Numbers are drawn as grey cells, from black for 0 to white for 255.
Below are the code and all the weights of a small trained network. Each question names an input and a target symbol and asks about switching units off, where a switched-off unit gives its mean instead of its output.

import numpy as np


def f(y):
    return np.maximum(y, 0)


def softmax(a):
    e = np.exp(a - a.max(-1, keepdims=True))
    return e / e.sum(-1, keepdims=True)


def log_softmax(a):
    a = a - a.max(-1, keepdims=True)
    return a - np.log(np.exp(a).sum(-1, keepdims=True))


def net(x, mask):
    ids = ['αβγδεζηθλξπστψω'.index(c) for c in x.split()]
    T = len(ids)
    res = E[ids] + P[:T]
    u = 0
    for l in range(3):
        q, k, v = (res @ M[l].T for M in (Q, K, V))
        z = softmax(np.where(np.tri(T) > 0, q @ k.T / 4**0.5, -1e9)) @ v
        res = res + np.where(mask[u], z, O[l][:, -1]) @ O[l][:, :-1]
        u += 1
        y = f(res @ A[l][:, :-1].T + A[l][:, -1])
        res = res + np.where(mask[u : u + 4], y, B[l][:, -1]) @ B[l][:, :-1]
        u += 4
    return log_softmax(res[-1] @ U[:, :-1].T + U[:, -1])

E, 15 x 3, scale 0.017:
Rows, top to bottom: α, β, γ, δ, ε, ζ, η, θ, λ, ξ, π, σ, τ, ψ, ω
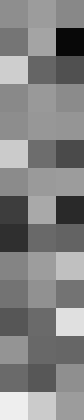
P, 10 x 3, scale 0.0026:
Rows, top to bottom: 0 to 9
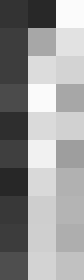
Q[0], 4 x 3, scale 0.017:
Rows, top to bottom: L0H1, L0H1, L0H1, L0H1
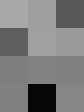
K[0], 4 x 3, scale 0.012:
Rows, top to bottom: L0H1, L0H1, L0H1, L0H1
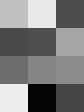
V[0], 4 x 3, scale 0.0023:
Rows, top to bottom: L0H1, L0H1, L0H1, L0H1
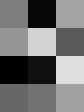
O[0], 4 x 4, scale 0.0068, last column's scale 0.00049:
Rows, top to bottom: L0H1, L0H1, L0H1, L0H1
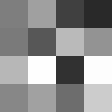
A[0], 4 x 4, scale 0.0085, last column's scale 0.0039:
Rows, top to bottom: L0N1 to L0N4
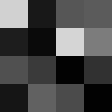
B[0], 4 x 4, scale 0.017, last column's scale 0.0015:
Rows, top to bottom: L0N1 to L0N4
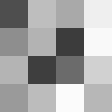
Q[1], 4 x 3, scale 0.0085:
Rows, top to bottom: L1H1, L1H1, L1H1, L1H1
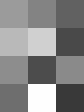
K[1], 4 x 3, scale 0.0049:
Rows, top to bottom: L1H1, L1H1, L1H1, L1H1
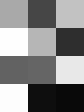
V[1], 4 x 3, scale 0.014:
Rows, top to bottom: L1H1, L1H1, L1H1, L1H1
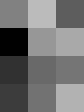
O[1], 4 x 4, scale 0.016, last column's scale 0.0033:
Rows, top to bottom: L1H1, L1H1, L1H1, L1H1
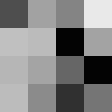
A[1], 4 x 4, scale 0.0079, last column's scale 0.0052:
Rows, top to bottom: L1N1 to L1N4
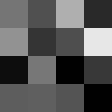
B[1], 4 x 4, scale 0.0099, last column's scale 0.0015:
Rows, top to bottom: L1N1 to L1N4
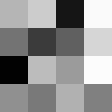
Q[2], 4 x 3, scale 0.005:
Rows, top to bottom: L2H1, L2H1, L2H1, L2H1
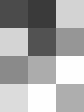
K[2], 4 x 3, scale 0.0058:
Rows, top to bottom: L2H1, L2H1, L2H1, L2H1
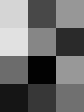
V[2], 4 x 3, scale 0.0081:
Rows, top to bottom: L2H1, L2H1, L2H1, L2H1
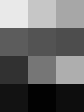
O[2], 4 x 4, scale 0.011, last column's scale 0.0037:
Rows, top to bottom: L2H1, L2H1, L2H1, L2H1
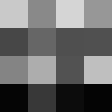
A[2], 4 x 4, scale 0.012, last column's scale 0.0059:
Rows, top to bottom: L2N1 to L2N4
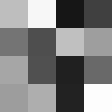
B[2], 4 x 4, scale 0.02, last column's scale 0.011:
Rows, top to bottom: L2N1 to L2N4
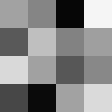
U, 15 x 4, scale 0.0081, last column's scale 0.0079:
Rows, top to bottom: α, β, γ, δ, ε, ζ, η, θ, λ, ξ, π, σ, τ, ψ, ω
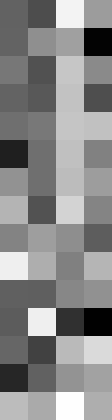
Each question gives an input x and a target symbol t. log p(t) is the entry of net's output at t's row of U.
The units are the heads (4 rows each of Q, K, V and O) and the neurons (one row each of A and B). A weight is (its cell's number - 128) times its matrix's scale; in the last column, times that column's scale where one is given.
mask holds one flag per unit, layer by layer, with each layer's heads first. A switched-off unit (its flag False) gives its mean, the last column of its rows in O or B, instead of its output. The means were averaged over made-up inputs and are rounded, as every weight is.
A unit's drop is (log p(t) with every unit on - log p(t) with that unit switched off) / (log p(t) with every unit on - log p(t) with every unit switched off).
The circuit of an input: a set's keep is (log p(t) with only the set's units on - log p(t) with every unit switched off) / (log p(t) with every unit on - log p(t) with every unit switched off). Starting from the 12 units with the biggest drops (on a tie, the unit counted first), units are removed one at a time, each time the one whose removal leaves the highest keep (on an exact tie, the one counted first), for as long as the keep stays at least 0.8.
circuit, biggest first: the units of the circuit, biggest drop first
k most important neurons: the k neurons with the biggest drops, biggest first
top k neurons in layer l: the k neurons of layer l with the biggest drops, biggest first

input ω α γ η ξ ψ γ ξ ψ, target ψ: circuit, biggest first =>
L2N4; L2H1; L1H1
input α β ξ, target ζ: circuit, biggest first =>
L0N3; L1H1
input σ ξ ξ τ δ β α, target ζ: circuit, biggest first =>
L1H1; L0N3
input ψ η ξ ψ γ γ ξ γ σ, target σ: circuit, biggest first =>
L0N2
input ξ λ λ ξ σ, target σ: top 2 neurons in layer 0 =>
L0N4; L0N2
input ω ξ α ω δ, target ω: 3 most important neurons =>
L1N1; L2N1; L2N4
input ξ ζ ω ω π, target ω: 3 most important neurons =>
L2N1; L2N4; L0N1
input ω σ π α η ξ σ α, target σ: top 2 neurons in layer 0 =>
L0N3; L0N2
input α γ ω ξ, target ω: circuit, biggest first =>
L2N1; L2H1; L2N4
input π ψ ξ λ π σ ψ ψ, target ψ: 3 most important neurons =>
L2N4; L1N3; L0N2
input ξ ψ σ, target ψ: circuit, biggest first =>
L2N4; L2H1; L0N2; L1N3
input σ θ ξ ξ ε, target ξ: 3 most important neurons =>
L0N4; L0N1; L2N1
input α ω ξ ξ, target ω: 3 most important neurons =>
L0N1; L1N1; L2N1
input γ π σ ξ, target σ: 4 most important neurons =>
L2N1; L0N1; L0N3; L1N3
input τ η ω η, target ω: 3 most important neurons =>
L2N1; L2N4; L0N1
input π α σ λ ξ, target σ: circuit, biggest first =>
L1H1
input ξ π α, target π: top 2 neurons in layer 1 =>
L1N3; L1N2
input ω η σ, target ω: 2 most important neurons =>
L1N1; L0N2
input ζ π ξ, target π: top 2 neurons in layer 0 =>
L0N1; L0N4
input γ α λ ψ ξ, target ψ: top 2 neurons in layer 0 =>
L0N1; L0N2
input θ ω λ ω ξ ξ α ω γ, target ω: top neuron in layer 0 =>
L0N1
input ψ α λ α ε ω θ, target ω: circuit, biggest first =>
L1H1; L2H1; L0N4
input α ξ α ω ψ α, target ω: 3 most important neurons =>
L0N1; L2N1; L2N4
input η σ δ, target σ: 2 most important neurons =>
L2N1; L0N3
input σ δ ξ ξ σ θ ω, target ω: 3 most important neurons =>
L0N4; L0N1; L2N1
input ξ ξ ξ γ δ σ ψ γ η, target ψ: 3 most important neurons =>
L2N4; L1N3; L0N1
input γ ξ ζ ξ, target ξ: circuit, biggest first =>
L2H1; L2N4
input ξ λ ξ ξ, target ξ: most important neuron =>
L0N4
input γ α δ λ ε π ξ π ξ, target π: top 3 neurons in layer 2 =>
L2N4; L2N1; L2N2
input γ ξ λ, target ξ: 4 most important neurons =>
L0N4; L0N1; L0N3; L2N1
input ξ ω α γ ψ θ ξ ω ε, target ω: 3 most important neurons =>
L2N1; L1N1; L2N4
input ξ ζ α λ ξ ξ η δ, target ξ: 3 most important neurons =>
L0N4; L2N1; L0N1
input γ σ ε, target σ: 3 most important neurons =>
L2N1; L0N1; L0N3
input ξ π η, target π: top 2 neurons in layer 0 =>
L0N3; L0N4
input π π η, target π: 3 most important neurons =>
L2N4; L0N3; L2N1
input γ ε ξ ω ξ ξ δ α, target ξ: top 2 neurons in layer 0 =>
L0N3; L0N1
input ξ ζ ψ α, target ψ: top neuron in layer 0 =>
L0N3
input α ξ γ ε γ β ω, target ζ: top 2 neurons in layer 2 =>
L2N1; L2N2
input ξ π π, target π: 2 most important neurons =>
L2N4; L2N1
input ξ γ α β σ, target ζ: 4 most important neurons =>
L0N3; L2N1; L0N2; L0N4
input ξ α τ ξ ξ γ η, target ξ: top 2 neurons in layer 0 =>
L0N1; L0N3
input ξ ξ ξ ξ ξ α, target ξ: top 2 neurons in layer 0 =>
L0N1; L0N2
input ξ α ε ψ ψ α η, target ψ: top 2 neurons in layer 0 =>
L0N3; L0N4
